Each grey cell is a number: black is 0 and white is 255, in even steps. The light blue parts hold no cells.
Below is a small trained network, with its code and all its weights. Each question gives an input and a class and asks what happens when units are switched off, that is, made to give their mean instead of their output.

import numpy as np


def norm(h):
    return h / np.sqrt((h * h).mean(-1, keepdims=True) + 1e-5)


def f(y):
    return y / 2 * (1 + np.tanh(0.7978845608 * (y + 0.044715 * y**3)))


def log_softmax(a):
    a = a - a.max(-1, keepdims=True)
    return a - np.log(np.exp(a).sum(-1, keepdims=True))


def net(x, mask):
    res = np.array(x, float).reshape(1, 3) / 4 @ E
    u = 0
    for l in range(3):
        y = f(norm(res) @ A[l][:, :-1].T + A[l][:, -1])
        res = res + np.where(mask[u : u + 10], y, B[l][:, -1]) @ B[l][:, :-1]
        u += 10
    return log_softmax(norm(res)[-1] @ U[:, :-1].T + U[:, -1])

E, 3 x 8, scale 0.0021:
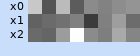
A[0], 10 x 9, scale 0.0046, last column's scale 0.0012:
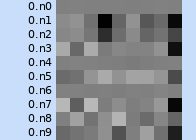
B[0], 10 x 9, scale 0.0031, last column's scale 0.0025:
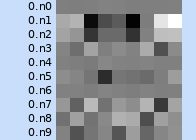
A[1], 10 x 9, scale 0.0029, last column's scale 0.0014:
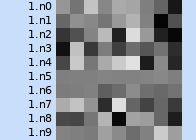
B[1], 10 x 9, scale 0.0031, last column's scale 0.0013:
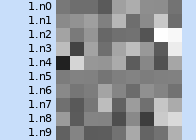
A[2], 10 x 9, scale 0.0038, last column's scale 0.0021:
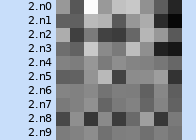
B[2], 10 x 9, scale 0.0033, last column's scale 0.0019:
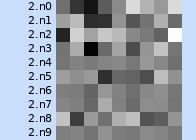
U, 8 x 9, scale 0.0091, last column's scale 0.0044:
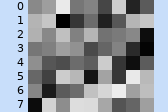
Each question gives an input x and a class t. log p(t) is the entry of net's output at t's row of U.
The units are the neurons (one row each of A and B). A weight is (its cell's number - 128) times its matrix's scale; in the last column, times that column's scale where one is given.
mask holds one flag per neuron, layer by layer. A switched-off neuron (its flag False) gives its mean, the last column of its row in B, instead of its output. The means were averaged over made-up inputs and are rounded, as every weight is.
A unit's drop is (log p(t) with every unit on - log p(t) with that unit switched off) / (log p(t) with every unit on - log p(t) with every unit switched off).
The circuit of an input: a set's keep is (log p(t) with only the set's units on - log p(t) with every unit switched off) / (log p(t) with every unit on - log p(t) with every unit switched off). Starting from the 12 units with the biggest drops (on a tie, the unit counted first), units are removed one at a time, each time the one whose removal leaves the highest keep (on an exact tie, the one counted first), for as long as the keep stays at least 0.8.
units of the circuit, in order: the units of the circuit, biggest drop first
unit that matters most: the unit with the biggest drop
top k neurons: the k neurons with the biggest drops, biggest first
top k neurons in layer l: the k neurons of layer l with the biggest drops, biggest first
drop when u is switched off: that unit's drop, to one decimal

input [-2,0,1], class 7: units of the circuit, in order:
(0.n1)
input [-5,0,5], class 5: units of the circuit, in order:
(2.n2, 0.n1, 2.n5)
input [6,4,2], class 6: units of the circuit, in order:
(0.n1, 2.n0)
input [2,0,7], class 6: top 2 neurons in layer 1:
(1.n7, 1.n0)
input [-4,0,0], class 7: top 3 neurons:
(1.n4, 0.n1, 0.n2)
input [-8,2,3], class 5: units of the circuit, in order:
(1.n2, 0.n1, 2.n2)
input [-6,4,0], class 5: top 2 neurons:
(0.n1, 1.n2)
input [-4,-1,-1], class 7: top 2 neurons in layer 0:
(0.n1, 0.n8)
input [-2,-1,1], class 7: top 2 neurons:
(1.n4, 0.n1)
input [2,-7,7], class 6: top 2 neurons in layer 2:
(2.n0, 2.n2)
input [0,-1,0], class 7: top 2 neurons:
(0.n8, 1.n4)
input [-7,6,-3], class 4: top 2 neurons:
(2.n8, 1.n3)
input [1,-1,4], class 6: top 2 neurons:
(0.n1, 0.n2)
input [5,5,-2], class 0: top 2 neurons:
(2.n2, 1.n2)
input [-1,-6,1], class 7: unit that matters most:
1.n4
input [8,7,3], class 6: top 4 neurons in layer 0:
(0.n1, 0.n7, 0.n2, 0.n3)
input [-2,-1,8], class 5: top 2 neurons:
(2.n2, 2.n5)
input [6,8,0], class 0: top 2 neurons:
(2.n2, 1.n7)
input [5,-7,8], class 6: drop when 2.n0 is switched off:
0.2
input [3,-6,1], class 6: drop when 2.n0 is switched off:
0.1
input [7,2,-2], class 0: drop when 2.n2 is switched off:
0.1
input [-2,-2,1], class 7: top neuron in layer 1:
(1.n4)
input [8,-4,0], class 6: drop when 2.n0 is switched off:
0.3
